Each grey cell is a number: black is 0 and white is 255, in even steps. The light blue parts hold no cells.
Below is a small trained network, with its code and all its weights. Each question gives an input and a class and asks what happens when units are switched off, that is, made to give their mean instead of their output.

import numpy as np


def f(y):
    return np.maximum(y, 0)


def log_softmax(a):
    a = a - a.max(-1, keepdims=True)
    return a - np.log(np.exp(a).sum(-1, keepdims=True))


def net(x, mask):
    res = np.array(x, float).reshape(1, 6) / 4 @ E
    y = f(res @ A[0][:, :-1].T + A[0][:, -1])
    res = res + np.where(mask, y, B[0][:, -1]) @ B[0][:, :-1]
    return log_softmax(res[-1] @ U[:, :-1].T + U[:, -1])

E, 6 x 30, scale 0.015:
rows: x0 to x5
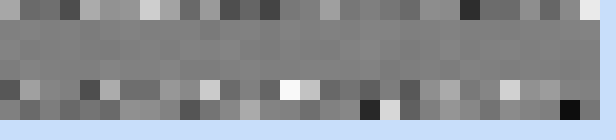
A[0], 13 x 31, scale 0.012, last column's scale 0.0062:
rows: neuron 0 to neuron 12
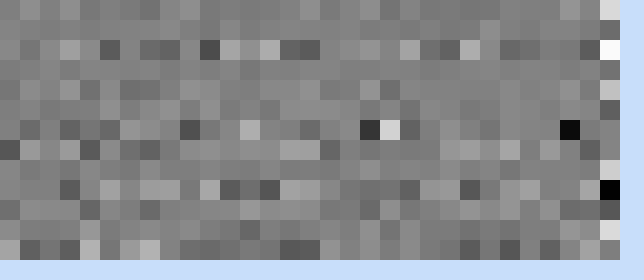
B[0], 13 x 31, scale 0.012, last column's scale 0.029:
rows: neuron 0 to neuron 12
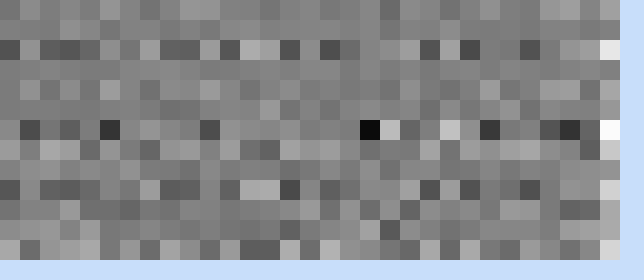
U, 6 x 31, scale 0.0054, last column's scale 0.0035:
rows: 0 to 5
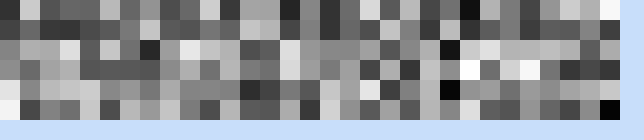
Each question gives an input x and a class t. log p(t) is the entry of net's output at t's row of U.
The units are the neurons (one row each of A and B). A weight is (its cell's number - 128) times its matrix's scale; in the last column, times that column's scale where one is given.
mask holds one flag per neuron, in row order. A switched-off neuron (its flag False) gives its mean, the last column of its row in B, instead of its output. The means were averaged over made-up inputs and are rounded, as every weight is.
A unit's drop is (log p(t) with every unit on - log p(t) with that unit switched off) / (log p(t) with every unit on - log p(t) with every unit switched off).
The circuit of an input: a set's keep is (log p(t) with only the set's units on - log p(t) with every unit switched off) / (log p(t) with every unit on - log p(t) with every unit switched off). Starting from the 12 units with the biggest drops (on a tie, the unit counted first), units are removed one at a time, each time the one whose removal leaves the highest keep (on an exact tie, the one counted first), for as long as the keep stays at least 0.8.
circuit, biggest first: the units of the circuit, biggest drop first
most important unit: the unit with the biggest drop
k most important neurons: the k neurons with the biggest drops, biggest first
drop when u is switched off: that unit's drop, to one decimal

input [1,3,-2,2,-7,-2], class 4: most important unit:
neuron 12
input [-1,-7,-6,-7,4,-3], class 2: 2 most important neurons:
[neuron 6; neuron 2]
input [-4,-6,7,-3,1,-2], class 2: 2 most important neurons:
[neuron 6; neuron 9]
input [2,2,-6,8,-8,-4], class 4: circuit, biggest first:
[neuron 12; neuron 6]
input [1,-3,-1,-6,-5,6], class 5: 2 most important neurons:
[neuron 12; neuron 9]
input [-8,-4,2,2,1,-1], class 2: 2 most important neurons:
[neuron 7; neuron 6]
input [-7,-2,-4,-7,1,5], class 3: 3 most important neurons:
[neuron 7; neuron 9; neuron 10]
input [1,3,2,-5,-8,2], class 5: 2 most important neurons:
[neuron 12; neuron 9]
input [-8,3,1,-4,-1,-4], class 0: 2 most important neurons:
[neuron 2; neuron 6]
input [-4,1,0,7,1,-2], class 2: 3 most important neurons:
[neuron 6; neuron 9; neuron 7]
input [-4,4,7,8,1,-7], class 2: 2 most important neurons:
[neuron 9; neuron 7]
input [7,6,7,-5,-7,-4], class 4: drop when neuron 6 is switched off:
0.3
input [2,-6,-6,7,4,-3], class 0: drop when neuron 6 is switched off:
0.8
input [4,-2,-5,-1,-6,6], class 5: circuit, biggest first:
[neuron 12]
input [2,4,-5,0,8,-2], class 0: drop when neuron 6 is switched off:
0.9
